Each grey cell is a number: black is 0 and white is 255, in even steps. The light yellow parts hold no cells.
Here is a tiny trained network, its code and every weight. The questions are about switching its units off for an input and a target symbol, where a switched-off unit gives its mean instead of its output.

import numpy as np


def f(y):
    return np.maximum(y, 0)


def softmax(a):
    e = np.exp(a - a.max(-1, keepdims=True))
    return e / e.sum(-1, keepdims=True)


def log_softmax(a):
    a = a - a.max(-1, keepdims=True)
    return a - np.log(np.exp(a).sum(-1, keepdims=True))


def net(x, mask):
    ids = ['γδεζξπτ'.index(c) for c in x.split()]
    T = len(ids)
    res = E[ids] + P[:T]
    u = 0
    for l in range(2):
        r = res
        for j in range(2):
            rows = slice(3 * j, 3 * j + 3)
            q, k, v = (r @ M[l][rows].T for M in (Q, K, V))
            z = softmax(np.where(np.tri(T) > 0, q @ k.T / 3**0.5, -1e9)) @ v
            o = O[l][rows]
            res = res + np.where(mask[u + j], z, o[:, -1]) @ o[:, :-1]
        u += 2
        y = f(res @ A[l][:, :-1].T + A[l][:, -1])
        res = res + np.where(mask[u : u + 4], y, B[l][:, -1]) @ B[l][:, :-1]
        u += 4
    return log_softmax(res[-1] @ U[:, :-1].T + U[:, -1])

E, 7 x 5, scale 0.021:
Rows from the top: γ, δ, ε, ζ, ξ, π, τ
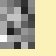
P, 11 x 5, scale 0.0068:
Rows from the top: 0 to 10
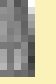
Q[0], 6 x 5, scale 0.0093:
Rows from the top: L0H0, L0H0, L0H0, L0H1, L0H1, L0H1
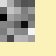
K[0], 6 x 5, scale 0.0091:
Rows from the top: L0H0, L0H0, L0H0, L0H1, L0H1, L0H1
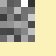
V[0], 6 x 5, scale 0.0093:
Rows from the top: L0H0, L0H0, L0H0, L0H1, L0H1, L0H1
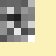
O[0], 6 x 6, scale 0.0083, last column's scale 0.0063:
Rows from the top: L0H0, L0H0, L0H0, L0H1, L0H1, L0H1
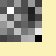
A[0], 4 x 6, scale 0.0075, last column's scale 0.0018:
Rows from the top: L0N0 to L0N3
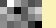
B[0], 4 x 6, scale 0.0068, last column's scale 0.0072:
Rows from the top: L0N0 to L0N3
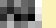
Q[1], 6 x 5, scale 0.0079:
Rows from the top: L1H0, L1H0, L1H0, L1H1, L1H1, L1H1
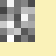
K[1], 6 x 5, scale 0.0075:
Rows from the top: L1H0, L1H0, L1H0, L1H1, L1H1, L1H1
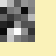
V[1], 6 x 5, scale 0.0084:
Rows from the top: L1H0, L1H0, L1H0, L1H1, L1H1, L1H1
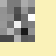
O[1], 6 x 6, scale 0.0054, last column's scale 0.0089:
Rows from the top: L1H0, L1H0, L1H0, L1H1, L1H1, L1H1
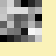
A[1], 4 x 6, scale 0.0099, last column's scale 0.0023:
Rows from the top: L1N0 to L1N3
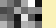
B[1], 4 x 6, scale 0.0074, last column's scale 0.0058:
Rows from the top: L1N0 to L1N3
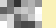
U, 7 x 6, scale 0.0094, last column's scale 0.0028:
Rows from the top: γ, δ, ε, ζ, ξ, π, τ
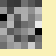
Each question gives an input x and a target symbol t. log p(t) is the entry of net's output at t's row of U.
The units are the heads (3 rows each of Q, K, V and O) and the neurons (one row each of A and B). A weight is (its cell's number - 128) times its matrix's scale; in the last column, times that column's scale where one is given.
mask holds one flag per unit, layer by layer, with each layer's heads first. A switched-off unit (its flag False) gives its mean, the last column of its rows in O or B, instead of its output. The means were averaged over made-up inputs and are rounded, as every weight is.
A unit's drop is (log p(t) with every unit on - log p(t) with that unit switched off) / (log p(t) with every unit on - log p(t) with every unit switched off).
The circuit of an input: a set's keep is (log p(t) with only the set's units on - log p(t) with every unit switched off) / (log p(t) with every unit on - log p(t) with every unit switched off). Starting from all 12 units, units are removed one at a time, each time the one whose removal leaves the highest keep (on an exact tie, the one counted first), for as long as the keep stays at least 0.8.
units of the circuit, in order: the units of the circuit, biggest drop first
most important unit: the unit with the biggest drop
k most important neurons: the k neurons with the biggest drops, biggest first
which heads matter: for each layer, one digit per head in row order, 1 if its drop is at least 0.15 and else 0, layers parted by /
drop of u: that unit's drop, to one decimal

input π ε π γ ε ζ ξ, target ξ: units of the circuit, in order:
(L0H0 L1H0 L1N0 L0N2)
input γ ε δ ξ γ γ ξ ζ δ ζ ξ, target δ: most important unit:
L0H1
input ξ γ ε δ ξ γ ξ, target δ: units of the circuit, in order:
(L0H0 L0N2)
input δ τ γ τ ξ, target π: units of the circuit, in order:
(L0H1 L1N3)
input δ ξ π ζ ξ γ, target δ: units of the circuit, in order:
(L0H0 L0H1)
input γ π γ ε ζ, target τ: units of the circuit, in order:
(L0H0 L1H1)
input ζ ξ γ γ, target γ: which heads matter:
00 / 11
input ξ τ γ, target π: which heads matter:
10 / 11
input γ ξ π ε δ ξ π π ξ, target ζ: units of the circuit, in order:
(L0H0 L1N2 L1N3)
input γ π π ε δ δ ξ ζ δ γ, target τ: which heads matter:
01 / 01
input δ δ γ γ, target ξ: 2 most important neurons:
(L1N0 L0N0)
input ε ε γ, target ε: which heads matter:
10 / 10
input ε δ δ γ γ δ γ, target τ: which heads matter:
11 / 01
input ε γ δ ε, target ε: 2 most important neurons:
(L0N0 L0N2)
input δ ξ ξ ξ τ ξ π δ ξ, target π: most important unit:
L1H0
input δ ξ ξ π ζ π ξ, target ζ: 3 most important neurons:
(L1N2 L0N0 L1N3)
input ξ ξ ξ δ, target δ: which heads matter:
11 / 00
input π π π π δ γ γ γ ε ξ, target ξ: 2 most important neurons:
(L0N2 L1N0)
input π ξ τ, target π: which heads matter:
10 / 01
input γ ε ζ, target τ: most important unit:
L0N1
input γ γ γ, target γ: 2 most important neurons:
(L0N1 L1N2)
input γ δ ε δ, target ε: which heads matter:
10 / 10
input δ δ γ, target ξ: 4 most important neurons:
(L1N0 L0N0 L0N2 L1N1)
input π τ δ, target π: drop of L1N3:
-0.1
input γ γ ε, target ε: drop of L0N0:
0.2
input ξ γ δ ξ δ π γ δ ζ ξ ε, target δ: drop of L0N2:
0.0
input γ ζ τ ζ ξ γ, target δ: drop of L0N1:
-0.2
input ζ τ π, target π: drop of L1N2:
0.1
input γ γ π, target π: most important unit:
L0H1
